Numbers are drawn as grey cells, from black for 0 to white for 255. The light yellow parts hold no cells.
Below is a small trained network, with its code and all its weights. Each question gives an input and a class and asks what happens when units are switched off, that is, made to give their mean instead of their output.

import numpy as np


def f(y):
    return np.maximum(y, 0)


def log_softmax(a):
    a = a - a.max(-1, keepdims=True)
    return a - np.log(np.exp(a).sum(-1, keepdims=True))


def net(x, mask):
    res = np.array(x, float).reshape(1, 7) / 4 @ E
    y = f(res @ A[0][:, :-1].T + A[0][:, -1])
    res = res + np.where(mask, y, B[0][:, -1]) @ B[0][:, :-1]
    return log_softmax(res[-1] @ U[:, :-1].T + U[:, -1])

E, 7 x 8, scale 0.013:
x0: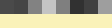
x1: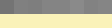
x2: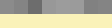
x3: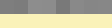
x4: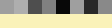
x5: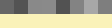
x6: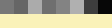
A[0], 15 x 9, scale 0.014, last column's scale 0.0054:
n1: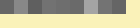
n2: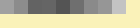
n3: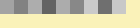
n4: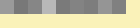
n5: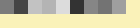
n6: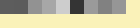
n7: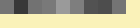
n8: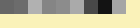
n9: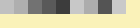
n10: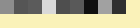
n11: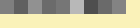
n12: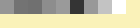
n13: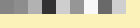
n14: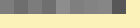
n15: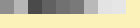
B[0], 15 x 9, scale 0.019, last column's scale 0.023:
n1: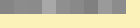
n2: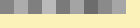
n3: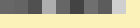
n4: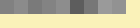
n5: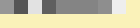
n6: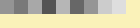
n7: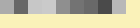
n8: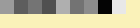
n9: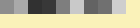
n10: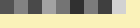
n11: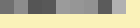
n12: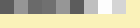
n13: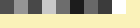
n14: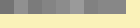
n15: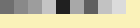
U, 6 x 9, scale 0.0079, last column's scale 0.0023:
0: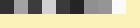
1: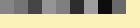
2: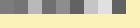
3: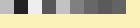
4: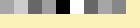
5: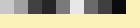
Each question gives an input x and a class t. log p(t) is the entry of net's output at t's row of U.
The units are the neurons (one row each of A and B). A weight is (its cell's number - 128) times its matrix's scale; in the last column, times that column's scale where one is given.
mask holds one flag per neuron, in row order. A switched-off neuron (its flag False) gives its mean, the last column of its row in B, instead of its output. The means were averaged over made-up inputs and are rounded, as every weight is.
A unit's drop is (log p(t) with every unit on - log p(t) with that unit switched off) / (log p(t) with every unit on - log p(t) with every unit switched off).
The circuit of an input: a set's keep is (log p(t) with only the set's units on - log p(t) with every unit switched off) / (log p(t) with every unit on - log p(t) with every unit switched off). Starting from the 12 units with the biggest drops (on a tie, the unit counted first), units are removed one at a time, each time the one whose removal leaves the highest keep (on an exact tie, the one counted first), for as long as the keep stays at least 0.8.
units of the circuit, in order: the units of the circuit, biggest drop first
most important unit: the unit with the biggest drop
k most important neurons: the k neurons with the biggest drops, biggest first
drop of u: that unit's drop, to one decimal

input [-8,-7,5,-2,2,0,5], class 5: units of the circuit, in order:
[n9]
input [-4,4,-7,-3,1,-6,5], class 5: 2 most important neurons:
[n9 n10]
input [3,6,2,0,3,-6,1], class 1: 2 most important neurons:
[n15 n12]
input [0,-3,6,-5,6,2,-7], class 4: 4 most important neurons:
[n13 n15 n3 n2]
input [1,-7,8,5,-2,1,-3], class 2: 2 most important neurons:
[n10 n13]
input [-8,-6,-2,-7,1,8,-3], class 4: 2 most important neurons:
[n9 n10]
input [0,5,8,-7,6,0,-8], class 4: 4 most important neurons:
[n13 n15 n3 n2]
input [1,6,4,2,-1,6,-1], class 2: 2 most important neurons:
[n13 n10]
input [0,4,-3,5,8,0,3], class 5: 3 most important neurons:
[n13 n9 n3]
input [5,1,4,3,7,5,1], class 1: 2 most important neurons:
[n15 n12]
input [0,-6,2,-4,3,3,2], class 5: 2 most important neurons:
[n13 n3]
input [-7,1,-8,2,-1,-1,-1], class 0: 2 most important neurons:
[n13 n8]
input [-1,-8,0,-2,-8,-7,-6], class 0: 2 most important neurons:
[n13 n3]
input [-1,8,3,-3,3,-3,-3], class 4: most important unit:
n13
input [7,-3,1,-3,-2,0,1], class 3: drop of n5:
0.1
